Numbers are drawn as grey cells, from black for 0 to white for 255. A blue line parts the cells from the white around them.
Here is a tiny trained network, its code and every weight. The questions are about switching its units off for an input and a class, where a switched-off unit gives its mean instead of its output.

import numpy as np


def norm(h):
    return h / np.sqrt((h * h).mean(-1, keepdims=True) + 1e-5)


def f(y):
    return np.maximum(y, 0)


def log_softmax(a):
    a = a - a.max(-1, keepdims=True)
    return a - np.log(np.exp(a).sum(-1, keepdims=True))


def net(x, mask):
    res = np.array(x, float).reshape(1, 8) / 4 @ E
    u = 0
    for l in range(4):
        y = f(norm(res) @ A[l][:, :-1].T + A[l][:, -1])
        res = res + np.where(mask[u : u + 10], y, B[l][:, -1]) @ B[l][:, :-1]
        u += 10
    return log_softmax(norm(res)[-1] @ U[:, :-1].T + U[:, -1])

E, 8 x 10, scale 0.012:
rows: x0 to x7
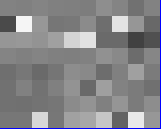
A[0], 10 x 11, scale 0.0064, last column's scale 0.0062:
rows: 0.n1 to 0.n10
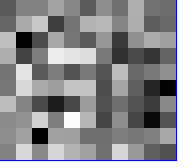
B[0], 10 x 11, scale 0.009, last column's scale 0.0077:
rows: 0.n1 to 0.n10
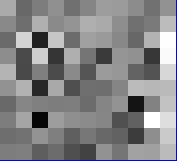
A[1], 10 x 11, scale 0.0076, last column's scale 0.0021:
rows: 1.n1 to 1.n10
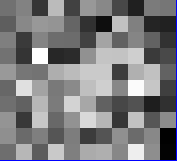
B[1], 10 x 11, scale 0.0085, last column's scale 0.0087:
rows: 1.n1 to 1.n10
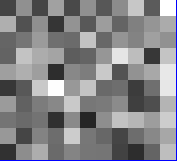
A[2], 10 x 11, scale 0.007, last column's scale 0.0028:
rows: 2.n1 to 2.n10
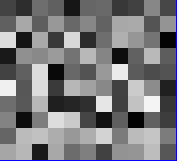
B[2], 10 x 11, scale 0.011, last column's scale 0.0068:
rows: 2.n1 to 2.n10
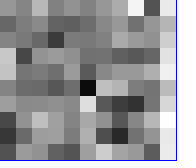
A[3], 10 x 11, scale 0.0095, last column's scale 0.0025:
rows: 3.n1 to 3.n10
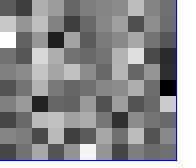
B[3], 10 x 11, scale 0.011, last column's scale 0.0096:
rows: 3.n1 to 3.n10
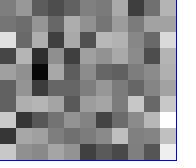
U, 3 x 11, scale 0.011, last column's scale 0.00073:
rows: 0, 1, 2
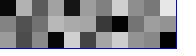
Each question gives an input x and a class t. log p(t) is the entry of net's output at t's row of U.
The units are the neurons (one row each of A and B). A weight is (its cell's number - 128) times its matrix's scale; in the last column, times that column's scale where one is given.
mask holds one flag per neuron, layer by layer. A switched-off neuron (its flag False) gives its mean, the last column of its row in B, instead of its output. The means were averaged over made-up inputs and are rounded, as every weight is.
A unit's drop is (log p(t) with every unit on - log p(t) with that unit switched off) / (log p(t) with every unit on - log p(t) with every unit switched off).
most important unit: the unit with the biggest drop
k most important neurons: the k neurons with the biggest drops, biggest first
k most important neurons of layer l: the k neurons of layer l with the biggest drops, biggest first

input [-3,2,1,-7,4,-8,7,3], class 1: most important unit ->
0.n4
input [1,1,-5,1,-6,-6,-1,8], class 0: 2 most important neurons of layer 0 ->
[0.n8 0.n3]
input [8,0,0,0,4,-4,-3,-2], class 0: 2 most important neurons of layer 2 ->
[2.n1 2.n8]
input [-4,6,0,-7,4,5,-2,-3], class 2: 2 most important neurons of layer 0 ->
[0.n5 0.n3]
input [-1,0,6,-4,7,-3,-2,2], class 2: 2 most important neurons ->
[0.n4 0.n3]
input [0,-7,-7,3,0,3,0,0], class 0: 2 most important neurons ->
[0.n3 1.n1]
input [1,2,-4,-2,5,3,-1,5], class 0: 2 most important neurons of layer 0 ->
[0.n8 0.n3]
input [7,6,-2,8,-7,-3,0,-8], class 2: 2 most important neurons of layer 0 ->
[0.n3 0.n5]
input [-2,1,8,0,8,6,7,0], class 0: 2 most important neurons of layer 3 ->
[3.n8 3.n7]
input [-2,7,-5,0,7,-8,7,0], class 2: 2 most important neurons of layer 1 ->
[1.n2 1.n1]
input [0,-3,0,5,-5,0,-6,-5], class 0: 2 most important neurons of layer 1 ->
[1.n1 1.n6]
